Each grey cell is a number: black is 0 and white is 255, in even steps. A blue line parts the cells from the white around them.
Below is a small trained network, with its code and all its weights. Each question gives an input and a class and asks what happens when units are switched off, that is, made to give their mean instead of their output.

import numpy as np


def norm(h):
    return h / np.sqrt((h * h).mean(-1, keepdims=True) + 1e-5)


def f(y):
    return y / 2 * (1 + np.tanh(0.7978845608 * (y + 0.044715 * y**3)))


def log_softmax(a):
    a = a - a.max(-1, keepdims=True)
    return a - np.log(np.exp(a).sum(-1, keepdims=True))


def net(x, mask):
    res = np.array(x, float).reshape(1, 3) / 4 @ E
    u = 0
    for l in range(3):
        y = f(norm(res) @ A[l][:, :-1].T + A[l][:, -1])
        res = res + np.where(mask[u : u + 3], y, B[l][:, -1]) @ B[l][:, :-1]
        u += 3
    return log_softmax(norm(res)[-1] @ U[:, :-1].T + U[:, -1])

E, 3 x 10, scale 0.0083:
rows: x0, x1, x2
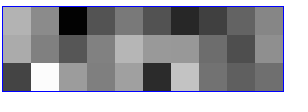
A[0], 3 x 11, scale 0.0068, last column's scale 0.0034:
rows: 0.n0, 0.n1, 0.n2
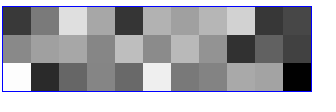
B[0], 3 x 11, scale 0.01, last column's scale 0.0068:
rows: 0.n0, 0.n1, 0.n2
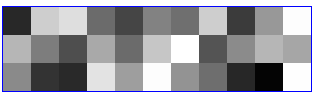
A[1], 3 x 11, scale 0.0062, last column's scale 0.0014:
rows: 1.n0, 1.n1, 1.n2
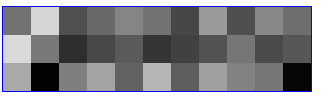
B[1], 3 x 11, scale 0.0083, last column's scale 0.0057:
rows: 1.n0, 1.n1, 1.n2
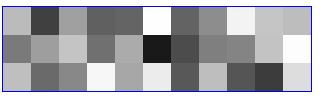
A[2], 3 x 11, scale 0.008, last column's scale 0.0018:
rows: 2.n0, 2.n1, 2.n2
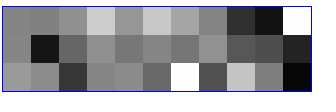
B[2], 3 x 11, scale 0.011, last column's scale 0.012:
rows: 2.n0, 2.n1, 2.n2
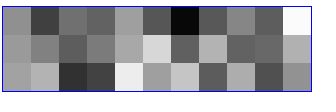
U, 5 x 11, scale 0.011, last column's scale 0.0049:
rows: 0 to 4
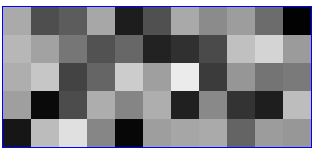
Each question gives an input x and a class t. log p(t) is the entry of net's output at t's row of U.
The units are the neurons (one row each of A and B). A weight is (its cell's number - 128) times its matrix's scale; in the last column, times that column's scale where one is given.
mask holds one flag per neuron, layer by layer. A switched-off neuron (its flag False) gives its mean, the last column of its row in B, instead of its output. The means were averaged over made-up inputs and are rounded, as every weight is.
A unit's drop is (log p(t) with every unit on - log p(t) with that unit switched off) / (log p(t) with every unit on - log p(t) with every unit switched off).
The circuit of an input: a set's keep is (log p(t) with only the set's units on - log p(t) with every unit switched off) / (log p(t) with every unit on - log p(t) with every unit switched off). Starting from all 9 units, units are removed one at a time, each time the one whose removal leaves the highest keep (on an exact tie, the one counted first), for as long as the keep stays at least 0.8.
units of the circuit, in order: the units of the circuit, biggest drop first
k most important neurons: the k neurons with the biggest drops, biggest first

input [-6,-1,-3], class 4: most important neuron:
[0.n0]
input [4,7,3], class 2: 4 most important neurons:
[2.n0 0.n1 0.n0 2.n2]
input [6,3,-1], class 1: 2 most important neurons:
[1.n1 0.n2]
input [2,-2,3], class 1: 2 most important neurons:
[0.n2 0.n0]
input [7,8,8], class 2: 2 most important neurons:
[2.n0 2.n2]
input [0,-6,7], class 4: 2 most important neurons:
[0.n2 2.n0]
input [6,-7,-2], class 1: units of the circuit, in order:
[0.n2 1.n1]
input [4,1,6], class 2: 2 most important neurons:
[0.n0 2.n0]
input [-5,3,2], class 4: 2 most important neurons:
[0.n0 0.n2]
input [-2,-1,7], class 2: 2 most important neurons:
[0.n1 2.n2]
